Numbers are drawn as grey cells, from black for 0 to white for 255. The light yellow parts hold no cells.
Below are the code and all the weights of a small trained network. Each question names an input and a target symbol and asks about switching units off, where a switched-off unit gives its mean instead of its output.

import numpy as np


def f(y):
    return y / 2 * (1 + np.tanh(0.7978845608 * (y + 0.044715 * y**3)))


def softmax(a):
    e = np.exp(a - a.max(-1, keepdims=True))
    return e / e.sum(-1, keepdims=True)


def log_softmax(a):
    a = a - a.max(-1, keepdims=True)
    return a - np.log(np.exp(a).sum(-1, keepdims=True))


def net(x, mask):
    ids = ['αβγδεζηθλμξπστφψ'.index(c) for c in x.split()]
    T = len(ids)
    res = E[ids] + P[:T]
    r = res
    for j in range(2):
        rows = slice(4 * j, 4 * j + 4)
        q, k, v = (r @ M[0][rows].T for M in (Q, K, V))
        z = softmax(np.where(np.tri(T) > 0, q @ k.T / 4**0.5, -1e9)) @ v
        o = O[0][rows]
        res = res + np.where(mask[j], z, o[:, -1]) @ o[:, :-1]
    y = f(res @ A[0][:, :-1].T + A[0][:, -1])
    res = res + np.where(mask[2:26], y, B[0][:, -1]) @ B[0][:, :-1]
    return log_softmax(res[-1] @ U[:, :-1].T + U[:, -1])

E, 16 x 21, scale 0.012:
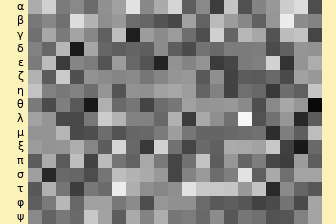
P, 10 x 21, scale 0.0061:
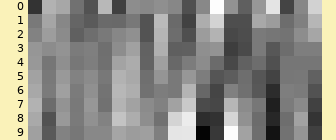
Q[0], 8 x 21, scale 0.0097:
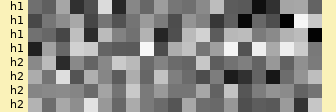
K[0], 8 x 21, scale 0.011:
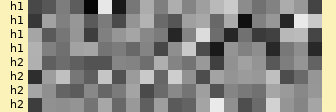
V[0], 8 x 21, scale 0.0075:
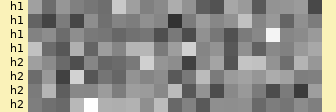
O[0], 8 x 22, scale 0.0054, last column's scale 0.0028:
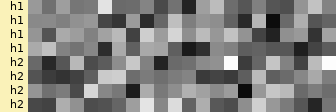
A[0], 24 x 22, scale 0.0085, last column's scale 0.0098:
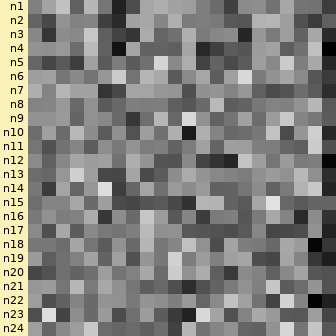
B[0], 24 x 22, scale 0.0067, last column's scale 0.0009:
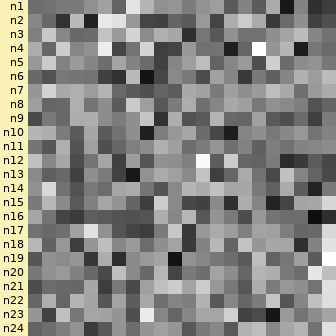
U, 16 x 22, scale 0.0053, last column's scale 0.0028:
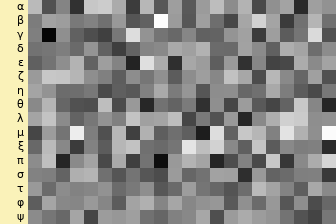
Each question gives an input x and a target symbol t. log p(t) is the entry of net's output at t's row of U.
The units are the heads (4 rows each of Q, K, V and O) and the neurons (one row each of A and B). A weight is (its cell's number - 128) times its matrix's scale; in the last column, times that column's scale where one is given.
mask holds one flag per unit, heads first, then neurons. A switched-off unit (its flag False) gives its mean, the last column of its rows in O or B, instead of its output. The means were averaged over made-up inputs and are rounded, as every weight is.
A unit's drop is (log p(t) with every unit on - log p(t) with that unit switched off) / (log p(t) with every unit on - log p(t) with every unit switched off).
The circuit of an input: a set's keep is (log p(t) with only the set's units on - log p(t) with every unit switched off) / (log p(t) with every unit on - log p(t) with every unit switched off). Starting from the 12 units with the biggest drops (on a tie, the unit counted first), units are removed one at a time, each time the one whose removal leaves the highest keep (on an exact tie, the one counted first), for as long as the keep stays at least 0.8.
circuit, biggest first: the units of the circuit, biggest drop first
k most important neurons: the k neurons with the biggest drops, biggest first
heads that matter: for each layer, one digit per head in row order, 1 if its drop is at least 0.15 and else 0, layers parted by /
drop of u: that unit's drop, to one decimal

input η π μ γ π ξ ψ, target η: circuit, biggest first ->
[h1 n16]
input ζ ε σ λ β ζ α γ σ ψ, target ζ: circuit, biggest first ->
[h2 n7]
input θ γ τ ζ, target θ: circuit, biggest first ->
[h2]
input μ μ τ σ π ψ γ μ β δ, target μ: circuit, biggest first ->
[h2 n24 h1 n9]
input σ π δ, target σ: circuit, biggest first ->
[h1 n17]
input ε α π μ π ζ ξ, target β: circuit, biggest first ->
[h1 n15 n21]
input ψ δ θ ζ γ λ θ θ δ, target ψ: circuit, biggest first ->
[h2 n2 h1]
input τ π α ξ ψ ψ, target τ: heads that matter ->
10
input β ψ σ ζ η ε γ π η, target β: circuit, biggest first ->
[h2 n20 n17]
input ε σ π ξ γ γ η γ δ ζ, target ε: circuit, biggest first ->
[n19 h1]
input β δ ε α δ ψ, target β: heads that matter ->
01
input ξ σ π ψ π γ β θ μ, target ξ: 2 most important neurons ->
[n14 n20]
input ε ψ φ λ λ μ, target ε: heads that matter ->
11
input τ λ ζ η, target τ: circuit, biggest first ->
[h1 n4]
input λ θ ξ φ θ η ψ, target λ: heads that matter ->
01
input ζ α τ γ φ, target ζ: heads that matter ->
01
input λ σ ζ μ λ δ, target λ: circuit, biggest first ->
[h2 n3]
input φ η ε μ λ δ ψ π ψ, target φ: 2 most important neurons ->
[n1 n9]
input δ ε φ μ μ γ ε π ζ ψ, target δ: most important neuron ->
[n13]
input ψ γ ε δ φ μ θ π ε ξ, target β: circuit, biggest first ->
[h1 n21 n15]
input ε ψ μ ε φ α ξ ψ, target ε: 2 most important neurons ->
[n19 n22]
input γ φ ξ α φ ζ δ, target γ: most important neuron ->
[n11]
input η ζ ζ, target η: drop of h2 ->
0.1
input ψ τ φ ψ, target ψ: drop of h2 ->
0.7
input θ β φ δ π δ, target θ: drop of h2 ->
1.0
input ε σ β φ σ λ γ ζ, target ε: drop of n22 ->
0.2
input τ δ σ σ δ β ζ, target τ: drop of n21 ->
0.0
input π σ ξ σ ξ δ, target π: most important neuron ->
[n5]
